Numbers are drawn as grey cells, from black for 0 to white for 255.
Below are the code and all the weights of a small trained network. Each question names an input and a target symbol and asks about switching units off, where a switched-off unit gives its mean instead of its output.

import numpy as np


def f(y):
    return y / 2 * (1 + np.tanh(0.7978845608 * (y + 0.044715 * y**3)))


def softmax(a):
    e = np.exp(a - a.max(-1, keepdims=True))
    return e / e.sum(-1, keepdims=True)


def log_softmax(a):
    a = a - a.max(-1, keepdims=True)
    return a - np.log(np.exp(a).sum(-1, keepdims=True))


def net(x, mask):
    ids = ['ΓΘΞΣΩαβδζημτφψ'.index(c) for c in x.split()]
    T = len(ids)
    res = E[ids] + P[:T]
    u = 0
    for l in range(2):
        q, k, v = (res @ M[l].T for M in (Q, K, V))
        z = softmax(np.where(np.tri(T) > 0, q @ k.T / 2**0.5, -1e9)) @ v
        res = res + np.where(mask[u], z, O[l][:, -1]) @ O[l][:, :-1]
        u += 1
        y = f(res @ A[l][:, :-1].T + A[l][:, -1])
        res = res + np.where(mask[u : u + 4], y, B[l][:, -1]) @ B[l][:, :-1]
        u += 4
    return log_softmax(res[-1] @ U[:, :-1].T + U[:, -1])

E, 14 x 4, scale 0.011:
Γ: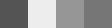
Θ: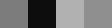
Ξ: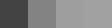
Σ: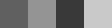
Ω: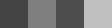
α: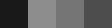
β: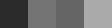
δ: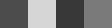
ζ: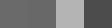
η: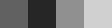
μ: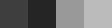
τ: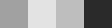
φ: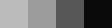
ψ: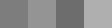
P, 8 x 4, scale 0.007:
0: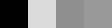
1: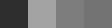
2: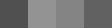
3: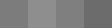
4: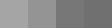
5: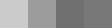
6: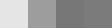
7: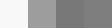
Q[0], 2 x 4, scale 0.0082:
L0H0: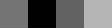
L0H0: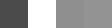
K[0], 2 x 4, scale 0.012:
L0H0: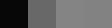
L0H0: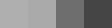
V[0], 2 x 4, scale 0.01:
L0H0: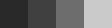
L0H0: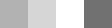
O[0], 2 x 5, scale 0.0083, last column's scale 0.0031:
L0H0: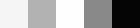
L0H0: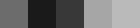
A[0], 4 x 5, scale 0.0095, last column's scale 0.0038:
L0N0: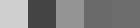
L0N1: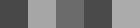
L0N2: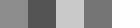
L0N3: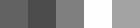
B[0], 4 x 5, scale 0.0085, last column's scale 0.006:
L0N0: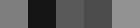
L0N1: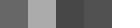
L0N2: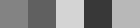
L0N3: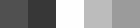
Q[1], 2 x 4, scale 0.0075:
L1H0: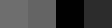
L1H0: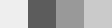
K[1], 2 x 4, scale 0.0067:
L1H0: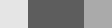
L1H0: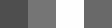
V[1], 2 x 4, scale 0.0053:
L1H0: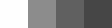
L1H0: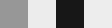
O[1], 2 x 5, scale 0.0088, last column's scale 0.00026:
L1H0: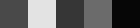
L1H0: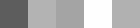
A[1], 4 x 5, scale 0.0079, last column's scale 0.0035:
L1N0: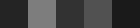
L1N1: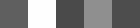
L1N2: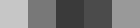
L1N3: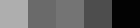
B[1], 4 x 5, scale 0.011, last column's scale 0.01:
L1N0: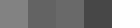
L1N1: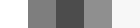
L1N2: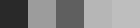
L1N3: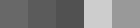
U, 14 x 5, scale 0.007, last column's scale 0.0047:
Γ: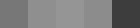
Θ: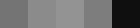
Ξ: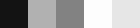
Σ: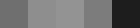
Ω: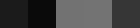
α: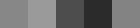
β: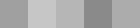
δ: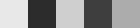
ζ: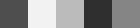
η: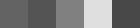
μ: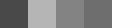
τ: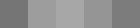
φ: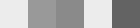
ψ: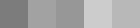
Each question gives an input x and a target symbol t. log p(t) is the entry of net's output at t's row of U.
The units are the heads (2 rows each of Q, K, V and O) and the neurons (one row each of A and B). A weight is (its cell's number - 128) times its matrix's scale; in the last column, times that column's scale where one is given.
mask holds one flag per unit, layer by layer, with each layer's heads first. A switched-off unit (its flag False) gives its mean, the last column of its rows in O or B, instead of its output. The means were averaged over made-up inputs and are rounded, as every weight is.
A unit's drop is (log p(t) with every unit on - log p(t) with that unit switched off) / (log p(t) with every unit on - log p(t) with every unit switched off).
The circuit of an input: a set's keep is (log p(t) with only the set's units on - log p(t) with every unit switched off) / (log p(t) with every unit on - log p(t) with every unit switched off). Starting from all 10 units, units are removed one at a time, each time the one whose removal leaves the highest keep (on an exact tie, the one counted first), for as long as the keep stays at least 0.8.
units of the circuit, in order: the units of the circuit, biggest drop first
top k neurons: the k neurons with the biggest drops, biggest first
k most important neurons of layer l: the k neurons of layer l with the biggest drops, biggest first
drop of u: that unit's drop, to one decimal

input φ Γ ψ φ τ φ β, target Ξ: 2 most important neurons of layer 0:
[L0N3, L0N2]
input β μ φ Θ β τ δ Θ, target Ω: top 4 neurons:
[L1N2, L0N0, L1N3, L0N2]
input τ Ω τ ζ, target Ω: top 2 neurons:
[L1N1, L0N3]
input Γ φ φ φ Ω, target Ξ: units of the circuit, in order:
[L0N3, L1N1, L1N0]
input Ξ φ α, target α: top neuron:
[L0N1]
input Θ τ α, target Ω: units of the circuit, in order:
[L0H0, L1N1]
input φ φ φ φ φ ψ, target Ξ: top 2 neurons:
[L0N3, L0N2]
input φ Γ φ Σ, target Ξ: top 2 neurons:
[L0N3, L1N1]
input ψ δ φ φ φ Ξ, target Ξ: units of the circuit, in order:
[L1N1, L1N0]
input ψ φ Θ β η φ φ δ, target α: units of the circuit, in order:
[L0H0, L1N0, L1N1, L0N1]
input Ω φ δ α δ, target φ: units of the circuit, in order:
[L1H0, L1N1, L0N2, L0N3]
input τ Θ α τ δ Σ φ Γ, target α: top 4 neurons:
[L1N0, L1N1, L0N1, L0N3]
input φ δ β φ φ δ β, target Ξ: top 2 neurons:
[L1N1, L1N0]
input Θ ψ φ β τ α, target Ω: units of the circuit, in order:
[L0H0]
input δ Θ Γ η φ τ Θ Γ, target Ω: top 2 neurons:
[L0N3, L1N0]
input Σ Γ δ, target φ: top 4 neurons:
[L1N1, L0N2, L0N3, L0N0]
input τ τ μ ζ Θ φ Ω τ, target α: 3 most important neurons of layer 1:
[L1N0, L1N1, L1N3]
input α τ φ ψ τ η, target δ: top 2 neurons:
[L1N2, L0N2]
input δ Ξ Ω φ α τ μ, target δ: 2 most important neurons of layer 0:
[L0N2, L0N1]
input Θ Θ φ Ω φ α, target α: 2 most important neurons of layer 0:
[L0N1, L0N3]
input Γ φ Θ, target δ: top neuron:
[L1N2]
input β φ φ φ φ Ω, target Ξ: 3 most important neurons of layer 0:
[L0N3, L0N2, L0N1]
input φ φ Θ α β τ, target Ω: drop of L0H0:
1.2
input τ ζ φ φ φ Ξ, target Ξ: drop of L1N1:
0.3
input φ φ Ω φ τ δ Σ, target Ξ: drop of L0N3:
0.4
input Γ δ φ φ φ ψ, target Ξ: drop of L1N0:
0.2
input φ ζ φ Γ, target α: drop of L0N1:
0.3
